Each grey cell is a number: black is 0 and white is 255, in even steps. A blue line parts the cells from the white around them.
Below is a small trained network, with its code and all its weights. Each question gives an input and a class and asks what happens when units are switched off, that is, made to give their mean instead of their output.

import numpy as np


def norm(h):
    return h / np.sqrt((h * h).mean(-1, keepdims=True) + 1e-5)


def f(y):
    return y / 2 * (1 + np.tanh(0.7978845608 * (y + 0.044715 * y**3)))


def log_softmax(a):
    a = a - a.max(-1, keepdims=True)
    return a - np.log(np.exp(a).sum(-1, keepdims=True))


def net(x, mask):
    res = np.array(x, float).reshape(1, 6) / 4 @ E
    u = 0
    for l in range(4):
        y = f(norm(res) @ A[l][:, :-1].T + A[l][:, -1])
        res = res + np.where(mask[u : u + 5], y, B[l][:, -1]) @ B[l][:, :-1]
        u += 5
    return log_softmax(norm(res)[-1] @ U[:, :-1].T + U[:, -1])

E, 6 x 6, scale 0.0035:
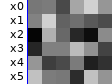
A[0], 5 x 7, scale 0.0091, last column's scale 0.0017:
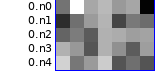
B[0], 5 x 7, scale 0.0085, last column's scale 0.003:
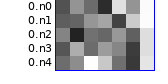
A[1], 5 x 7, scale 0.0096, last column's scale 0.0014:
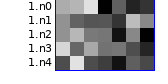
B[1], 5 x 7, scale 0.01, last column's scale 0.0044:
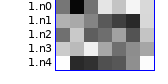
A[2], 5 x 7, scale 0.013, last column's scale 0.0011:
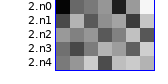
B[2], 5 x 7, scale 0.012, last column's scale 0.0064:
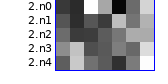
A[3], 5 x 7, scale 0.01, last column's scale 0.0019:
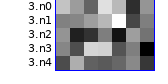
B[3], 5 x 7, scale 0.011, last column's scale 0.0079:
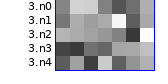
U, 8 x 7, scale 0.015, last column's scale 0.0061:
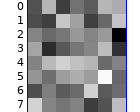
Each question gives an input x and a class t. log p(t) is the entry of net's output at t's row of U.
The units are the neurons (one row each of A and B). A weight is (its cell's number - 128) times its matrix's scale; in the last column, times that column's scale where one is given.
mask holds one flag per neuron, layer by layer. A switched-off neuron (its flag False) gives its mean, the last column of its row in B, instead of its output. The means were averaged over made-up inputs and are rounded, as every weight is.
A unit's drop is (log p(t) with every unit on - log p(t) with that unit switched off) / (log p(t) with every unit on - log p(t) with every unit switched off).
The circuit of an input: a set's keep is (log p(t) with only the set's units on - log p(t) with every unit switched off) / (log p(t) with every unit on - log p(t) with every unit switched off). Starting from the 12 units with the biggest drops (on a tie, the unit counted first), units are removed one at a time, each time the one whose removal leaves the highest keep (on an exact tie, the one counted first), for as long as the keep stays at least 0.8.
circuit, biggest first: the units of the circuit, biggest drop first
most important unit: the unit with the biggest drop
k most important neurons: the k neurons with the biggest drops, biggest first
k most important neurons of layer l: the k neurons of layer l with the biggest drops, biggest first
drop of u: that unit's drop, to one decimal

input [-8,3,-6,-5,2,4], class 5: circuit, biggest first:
[1.n0]
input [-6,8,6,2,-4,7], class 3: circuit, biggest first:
[1.n0, 1.n4]
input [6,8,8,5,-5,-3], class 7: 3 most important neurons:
[1.n4, 0.n4, 3.n2]
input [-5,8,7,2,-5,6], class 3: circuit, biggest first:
[1.n4, 1.n0]
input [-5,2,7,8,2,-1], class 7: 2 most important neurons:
[1.n4, 0.n4]
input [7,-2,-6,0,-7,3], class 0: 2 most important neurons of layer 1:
[1.n1, 1.n2]
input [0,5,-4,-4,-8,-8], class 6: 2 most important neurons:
[2.n1, 1.n4]
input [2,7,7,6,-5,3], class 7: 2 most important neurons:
[1.n4, 3.n2]
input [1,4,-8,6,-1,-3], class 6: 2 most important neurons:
[2.n1, 0.n3]
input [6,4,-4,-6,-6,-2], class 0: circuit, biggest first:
[2.n4, 0.n0]
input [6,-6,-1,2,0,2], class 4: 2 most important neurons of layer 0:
[0.n0, 0.n2]
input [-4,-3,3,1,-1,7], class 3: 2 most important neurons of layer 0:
[0.n1, 0.n2]
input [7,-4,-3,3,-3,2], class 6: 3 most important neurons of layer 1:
[1.n4, 1.n0, 1.n3]
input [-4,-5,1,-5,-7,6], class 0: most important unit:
2.n4
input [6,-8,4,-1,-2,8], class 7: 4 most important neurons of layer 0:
[0.n0, 0.n3, 0.n4, 0.n2]
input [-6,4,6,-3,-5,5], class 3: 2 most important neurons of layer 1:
[1.n0, 1.n4]
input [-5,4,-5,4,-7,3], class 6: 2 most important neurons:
[0.n0, 1.n4]
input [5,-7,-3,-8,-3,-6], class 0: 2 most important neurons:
[1.n4, 1.n1]
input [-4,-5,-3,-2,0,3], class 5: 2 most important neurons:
[1.n3, 2.n0]
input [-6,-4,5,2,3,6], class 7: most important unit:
1.n1
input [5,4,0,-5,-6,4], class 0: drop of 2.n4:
0.4
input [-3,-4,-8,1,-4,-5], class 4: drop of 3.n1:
0.1
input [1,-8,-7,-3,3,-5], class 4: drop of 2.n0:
0.1
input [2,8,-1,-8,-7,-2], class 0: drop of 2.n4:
0.3
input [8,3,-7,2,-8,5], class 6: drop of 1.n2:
0.0
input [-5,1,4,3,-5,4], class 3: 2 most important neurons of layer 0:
[0.n2, 0.n1]
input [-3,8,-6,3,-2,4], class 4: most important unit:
1.n0
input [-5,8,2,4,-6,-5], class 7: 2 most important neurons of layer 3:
[3.n2, 3.n3]
